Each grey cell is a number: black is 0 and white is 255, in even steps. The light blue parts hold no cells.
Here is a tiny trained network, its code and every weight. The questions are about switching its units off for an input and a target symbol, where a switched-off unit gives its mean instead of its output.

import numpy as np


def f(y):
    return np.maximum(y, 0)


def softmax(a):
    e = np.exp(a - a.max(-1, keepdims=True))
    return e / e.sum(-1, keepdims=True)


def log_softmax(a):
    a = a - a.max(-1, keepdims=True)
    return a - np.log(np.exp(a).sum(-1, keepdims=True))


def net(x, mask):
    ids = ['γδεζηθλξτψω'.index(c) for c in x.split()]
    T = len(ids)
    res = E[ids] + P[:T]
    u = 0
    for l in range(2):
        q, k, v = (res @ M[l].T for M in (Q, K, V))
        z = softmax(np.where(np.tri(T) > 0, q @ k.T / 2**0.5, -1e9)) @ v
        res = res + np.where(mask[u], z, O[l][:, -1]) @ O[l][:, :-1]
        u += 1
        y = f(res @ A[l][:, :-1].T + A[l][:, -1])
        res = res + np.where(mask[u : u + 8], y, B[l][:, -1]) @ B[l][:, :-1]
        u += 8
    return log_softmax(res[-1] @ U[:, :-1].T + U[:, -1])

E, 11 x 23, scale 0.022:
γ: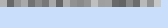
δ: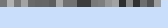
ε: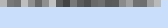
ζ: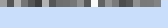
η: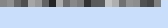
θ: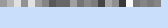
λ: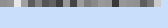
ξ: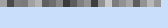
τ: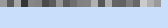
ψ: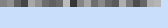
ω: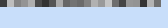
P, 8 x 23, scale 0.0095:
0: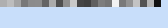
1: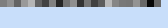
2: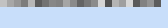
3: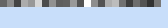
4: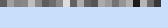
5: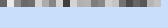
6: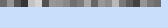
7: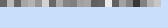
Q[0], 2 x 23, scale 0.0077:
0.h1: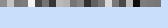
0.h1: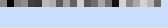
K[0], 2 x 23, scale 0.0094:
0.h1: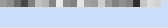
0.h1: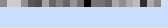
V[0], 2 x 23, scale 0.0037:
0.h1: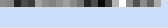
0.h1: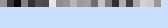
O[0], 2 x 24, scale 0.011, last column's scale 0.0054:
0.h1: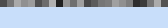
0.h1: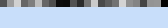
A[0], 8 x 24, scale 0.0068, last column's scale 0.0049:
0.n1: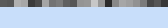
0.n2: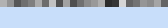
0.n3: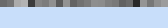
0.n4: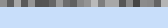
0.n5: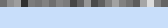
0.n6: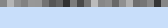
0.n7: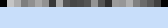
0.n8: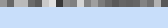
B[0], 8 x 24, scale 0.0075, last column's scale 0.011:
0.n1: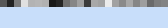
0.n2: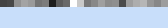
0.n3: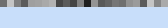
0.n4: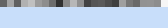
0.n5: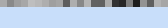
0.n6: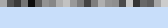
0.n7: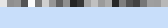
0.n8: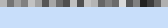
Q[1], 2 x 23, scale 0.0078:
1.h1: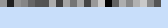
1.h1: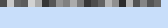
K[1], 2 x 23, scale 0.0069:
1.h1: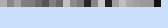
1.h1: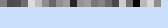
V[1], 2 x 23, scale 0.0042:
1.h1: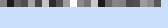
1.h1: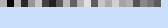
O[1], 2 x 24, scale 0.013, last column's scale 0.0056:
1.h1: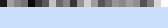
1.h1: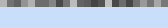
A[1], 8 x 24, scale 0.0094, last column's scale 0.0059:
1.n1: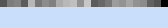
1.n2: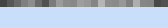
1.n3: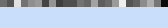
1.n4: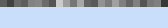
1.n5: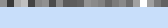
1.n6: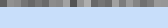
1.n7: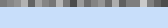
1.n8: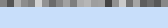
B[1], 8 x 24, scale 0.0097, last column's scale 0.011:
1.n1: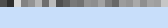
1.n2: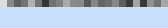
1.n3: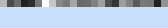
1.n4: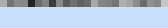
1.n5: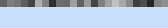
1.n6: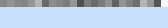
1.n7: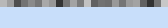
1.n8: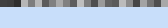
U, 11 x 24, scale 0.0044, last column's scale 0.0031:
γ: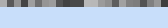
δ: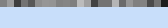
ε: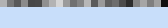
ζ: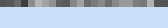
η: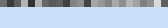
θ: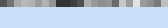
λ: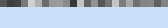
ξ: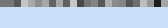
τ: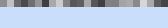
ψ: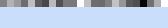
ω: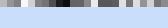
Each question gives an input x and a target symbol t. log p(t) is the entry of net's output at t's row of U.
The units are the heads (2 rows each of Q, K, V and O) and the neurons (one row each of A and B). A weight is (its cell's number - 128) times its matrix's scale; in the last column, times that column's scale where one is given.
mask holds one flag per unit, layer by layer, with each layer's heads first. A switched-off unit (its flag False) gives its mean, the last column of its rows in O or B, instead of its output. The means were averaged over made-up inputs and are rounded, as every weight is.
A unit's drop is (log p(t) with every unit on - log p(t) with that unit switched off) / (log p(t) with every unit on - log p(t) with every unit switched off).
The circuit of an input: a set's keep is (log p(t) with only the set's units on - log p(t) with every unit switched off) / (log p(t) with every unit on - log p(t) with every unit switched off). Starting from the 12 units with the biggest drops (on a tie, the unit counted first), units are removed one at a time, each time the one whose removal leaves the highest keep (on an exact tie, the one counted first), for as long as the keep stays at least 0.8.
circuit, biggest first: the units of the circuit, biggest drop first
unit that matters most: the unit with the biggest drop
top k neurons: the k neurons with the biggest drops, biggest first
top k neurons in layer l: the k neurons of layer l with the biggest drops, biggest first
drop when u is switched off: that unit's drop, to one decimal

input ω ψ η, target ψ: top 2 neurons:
[0.n2, 0.n4]
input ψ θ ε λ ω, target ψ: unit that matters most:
0.n5
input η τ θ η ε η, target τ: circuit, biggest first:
[1.h1, 1.n6, 0.n4]
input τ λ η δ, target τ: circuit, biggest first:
[0.n5, 1.h1, 1.n6, 0.n4]
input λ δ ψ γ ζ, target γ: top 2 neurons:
[1.n3, 0.n2]
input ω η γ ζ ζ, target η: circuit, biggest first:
[0.h1, 0.n1, 1.n5]
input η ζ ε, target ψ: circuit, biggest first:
[0.h1, 0.n8]
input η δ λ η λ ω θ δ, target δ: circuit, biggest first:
[1.n7, 1.h1]
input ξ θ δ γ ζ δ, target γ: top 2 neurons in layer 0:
[0.n7, 0.n6]
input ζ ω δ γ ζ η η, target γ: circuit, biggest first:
[0.h1, 0.n7]
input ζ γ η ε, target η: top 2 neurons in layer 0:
[0.n6, 0.n2]
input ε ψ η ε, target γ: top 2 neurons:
[0.n2, 1.n3]
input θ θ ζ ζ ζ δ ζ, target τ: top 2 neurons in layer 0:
[0.n4, 0.n7]
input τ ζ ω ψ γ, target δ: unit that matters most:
0.h1
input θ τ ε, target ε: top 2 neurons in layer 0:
[0.n4, 0.n3]
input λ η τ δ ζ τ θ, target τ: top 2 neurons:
[1.n6, 0.n4]
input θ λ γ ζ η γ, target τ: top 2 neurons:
[1.n6, 0.n5]
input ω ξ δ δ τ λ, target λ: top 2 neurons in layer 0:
[0.n4, 0.n8]
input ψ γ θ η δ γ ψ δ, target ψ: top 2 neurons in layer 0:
[0.n2, 0.n5]
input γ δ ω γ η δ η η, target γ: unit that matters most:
0.h1
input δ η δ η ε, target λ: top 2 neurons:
[0.n8, 1.n8]
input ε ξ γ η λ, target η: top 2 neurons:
[0.n6, 0.n2]
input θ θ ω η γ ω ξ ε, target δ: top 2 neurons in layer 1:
[1.n5, 1.n7]
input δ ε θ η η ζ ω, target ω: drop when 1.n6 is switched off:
0.0
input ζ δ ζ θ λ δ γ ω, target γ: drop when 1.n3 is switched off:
0.0
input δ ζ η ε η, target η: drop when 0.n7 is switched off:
0.1
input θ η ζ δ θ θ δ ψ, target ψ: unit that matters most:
0.h1
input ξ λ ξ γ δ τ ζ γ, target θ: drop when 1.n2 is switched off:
0.2
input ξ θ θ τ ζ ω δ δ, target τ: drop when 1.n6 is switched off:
0.5
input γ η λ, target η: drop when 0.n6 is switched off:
-0.1
